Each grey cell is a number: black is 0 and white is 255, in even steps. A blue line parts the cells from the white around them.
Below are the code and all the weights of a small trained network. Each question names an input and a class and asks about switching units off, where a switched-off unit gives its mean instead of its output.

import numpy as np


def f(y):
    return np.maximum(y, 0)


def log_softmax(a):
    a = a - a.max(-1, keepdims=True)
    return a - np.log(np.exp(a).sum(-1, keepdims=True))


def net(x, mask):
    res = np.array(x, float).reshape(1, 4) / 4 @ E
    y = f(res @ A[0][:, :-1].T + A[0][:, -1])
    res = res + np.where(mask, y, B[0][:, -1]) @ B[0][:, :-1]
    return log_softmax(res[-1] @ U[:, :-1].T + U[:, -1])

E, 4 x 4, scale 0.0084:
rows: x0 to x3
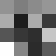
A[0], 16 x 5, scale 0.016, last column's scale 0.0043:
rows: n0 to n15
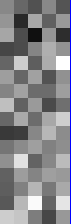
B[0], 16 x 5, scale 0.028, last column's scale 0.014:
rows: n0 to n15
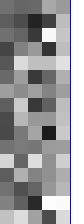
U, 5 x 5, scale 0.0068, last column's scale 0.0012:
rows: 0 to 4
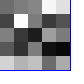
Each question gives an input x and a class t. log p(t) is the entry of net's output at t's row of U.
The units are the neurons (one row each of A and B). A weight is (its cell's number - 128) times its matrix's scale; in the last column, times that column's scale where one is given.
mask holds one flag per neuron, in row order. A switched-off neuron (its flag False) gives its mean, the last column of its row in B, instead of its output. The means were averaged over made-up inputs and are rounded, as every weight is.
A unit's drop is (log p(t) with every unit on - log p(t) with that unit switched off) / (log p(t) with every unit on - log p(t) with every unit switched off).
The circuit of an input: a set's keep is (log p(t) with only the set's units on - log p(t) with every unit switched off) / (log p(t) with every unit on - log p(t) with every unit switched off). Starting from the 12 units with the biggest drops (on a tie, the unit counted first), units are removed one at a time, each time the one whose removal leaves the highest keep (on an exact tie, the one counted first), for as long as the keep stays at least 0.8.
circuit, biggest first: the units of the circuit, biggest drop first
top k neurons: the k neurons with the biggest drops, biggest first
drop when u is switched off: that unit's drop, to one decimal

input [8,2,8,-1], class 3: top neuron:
(n9)
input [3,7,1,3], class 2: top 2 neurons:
(n4 n1)
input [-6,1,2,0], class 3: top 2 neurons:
(n14 n4)
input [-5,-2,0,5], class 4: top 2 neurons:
(n14 n15)
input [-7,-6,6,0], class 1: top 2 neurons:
(n14 n9)
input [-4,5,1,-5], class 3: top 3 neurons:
(n9 n2 n3)
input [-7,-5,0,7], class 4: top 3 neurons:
(n14 n15 n11)
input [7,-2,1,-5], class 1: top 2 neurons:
(n9 n2)
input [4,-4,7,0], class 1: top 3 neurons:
(n14 n9 n3)
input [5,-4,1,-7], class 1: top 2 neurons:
(n9 n3)
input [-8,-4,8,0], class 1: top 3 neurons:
(n14 n9 n3)
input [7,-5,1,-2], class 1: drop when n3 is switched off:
0.1
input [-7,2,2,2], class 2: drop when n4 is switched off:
0.2
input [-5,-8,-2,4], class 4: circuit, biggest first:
(n11)
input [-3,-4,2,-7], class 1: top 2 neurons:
(n9 n3)
